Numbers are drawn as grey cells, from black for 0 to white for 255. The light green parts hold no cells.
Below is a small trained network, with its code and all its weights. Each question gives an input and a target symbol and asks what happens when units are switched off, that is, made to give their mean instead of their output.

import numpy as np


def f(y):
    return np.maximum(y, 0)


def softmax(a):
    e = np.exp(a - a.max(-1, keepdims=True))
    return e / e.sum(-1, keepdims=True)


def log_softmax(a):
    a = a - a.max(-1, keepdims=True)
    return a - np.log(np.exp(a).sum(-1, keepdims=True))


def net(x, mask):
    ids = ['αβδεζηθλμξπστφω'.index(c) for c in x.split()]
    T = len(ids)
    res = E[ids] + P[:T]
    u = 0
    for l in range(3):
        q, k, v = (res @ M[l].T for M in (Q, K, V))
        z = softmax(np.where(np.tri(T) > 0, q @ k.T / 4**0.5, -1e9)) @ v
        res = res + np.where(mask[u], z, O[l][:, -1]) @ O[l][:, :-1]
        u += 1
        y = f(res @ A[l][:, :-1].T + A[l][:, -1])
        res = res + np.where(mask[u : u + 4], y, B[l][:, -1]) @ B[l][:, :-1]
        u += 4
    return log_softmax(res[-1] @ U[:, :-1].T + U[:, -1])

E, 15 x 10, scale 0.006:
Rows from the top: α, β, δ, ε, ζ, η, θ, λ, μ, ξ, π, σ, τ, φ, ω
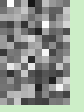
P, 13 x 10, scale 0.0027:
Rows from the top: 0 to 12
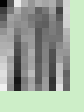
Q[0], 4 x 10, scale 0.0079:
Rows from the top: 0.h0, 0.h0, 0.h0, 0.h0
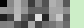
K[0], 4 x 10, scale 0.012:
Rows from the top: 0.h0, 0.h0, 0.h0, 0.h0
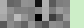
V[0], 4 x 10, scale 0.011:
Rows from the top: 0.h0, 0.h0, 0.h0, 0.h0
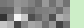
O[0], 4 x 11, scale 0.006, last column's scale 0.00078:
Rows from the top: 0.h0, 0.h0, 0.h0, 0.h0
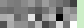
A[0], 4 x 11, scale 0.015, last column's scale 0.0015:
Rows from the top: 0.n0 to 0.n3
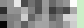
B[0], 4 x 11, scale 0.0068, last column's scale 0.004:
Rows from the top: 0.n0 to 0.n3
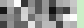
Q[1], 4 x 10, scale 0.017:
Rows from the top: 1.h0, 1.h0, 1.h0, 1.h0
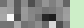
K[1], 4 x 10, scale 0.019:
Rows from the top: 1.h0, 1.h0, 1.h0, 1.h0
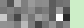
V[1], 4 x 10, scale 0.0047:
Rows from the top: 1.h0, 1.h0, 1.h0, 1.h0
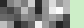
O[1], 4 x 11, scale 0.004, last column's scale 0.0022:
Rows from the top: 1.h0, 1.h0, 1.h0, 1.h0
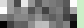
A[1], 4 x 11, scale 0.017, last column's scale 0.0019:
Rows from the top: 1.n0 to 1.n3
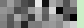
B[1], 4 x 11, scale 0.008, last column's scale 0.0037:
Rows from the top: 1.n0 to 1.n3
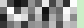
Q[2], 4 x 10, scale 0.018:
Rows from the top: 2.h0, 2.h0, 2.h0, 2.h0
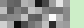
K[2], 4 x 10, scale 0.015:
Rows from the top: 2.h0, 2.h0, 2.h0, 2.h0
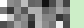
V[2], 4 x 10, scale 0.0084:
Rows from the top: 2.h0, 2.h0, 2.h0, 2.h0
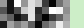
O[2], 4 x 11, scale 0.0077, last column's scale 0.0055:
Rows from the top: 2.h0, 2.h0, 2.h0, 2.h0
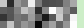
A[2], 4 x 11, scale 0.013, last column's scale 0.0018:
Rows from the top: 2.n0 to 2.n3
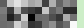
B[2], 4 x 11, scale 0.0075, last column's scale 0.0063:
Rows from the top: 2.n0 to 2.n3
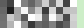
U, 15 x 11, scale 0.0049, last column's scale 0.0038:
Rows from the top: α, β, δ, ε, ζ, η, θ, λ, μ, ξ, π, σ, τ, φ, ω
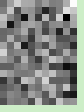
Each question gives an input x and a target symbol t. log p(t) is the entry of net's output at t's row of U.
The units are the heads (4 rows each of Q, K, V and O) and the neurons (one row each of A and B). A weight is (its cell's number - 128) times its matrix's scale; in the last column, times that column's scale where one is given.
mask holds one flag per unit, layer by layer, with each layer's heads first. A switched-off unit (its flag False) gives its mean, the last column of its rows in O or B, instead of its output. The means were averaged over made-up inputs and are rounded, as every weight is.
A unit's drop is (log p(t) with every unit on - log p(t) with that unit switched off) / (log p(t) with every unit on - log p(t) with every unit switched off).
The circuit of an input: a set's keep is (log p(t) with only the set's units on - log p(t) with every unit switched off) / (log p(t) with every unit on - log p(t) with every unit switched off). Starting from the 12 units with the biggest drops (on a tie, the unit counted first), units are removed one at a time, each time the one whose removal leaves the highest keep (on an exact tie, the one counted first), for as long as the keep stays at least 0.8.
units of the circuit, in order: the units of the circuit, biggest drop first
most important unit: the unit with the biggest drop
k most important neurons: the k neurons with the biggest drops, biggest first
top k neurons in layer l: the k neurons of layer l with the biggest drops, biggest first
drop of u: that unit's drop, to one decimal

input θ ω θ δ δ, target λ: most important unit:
2.h0
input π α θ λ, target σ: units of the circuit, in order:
0.n3, 0.n1, 2.n3
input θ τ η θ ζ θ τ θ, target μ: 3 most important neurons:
0.n3, 1.n0, 2.n1
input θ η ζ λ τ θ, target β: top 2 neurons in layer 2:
2.n0, 2.n2
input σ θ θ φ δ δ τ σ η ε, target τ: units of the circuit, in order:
1.n3, 0.n3, 0.n1
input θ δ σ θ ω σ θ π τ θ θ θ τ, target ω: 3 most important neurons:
1.n0, 0.n2, 0.n1
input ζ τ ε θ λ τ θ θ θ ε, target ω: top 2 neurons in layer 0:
0.n3, 0.n2
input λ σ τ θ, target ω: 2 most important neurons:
2.n0, 1.n1
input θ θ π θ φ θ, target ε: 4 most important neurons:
2.n1, 1.n0, 0.n2, 1.n1
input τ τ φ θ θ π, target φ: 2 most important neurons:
2.n2, 0.n1
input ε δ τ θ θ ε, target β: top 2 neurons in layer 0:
0.n3, 0.n2
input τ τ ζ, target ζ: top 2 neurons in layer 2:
2.n1, 2.n3
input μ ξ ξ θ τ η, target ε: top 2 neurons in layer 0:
0.n1, 0.n0
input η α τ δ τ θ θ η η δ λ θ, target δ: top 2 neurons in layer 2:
2.n1, 2.n3
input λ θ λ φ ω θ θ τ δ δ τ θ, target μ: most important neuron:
1.n0
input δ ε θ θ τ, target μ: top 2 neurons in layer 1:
1.n3, 1.n1
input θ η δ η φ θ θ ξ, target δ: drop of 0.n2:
0.2
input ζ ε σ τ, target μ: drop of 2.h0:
0.7
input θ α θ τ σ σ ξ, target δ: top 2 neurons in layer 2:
2.n1, 2.n0
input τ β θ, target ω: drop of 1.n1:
0.6
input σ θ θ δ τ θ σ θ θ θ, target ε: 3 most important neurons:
2.n1, 1.n0, 1.n1
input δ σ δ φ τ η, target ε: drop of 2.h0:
0.9
